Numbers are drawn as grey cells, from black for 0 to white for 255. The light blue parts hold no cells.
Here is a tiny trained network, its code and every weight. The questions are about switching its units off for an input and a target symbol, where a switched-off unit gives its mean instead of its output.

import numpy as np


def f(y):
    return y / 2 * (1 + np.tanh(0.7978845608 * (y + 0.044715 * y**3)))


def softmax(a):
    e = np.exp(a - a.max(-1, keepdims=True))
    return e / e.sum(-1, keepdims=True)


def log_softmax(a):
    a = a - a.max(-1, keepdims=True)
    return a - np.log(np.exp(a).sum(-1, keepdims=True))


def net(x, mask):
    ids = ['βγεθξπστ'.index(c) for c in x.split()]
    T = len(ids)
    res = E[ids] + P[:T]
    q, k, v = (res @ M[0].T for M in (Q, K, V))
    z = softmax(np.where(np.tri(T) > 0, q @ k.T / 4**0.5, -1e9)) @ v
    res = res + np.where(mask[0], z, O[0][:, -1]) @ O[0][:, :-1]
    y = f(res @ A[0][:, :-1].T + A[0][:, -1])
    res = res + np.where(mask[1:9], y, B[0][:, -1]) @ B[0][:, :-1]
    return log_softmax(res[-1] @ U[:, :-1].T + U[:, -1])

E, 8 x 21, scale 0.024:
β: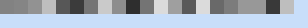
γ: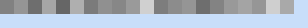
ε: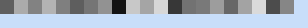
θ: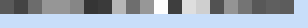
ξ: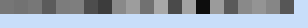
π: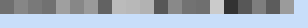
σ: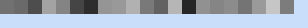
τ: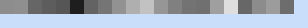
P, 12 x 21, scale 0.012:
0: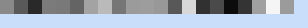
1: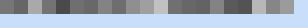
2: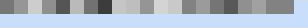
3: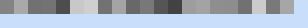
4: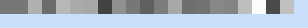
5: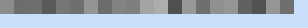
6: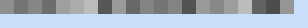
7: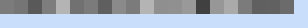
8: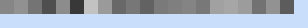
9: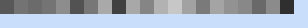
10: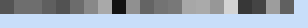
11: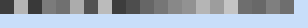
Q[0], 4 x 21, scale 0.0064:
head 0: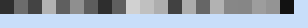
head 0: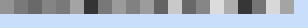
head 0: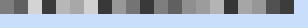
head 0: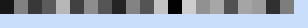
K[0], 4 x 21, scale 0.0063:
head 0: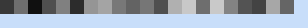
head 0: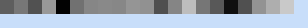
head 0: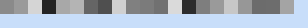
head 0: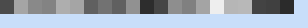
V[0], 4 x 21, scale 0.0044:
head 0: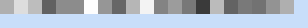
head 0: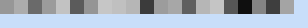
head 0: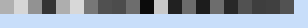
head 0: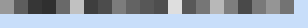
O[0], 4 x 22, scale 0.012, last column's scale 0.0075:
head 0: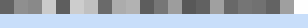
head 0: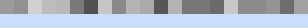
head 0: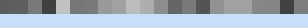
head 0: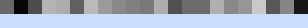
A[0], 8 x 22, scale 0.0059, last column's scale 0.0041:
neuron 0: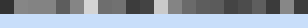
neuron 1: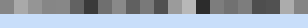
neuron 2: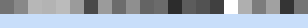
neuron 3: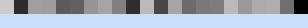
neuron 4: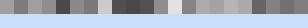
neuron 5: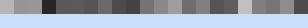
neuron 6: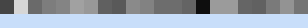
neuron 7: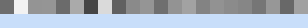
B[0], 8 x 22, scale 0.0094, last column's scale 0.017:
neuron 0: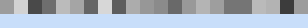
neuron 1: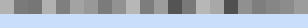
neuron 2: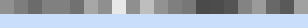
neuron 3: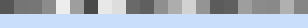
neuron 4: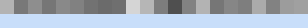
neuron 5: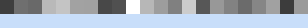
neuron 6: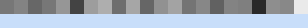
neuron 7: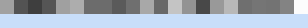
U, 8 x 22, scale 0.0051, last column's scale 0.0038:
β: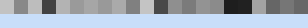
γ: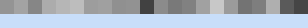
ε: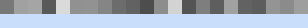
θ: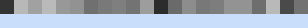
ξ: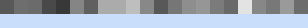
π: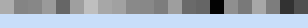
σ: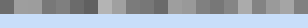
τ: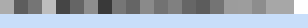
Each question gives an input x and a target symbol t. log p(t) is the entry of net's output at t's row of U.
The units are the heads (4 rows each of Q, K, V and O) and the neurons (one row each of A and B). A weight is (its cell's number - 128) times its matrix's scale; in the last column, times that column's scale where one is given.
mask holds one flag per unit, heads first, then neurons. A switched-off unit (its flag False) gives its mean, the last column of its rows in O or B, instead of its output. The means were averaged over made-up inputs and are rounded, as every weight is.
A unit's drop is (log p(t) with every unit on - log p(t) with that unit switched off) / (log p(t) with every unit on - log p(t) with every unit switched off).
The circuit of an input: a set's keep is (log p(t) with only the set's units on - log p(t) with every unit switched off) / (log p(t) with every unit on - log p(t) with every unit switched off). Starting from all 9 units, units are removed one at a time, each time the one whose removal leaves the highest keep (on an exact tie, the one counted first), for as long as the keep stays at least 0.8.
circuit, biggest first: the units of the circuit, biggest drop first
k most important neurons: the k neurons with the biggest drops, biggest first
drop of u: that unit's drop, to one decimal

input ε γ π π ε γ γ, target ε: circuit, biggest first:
[head 0; neuron 7]
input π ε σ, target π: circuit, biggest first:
[head 0; neuron 2]
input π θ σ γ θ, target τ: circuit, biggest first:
[head 0; neuron 6]
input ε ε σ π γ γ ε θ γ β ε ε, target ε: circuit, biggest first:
[neuron 7; head 0]
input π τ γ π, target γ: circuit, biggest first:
[head 0; neuron 2]
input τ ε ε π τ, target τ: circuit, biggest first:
[head 0]
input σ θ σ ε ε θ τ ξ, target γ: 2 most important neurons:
[neuron 0; neuron 1]
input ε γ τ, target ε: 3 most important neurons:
[neuron 7; neuron 6; neuron 2]
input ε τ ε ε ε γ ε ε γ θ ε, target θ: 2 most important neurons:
[neuron 5; neuron 6]
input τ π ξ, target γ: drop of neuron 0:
0.4
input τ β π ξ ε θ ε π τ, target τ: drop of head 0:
0.7
